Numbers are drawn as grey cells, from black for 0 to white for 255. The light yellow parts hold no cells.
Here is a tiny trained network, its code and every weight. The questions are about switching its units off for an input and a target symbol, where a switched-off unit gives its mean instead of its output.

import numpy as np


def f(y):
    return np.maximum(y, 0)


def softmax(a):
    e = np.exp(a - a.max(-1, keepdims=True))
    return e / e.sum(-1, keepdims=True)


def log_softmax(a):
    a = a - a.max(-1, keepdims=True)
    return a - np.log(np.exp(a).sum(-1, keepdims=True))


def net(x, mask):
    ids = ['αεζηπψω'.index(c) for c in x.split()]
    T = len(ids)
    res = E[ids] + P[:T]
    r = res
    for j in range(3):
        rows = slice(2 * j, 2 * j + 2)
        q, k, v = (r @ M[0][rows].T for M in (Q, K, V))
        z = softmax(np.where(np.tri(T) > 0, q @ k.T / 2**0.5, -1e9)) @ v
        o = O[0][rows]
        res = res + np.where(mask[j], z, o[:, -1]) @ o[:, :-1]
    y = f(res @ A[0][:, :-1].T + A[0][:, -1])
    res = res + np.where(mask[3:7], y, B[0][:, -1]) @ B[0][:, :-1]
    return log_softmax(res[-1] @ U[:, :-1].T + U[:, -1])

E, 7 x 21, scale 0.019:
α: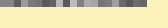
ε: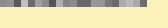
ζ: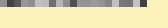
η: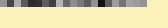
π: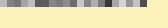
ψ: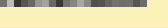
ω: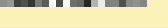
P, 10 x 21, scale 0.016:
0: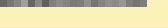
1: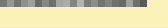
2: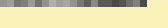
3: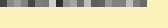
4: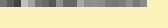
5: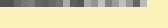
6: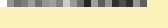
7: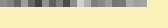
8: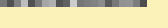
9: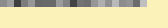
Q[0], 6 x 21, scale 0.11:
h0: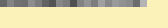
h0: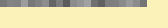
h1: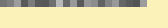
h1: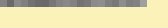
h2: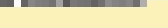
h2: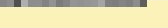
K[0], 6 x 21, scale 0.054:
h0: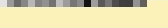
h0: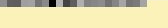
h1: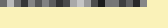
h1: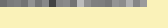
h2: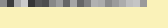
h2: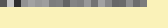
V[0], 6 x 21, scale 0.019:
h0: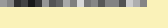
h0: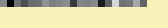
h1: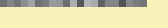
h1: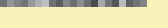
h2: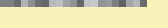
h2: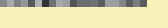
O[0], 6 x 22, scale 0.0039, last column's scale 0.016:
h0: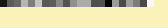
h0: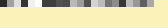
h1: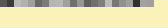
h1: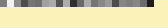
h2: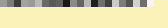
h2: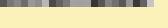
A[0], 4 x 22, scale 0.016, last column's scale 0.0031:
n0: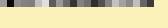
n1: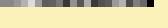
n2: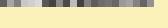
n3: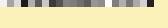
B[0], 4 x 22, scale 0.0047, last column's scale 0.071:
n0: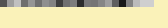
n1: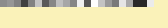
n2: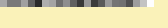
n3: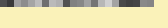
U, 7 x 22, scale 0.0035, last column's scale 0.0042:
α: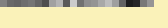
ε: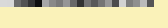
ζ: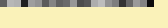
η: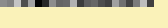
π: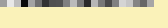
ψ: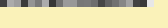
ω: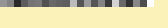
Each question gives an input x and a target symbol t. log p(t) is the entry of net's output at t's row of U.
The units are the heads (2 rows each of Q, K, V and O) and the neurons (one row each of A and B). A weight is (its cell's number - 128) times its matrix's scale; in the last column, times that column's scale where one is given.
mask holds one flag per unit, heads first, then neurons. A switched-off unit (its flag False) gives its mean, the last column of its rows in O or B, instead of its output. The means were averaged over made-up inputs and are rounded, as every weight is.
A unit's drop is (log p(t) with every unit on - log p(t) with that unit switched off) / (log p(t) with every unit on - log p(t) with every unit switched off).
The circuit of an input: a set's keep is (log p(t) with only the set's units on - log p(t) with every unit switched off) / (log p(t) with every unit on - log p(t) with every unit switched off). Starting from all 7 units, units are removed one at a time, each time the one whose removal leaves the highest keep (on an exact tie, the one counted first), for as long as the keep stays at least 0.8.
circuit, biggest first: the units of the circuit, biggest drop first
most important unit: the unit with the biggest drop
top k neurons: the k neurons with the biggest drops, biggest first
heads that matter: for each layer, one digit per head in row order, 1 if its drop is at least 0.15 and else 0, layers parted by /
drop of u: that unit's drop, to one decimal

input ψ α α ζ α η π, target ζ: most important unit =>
h2
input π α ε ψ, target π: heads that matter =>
101
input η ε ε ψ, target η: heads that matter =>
101
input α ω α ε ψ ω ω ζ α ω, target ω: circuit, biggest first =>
(n1; n2; h0)
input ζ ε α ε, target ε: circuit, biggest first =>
(n2; h2)
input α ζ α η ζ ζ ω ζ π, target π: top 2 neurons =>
(n1; n0)
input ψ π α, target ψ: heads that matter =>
011
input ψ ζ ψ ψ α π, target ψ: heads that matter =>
101
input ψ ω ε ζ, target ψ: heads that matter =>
001
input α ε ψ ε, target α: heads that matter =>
101
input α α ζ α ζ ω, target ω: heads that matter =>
000
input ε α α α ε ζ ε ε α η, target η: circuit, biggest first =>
(n1; h1)
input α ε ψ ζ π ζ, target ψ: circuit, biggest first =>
(n2; h2; h0)
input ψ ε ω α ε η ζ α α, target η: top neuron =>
(n2)
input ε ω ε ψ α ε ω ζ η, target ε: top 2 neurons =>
(n1; n0)
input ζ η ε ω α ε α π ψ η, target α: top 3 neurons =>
(n3; n2; n0)
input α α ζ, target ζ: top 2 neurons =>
(n0; n2)
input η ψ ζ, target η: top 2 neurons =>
(n1; n2)
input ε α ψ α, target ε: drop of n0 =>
0.0
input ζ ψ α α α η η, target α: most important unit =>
n3
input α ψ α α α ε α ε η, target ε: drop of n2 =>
-0.2
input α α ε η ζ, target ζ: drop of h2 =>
0.1
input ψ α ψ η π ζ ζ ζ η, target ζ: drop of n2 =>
0.2
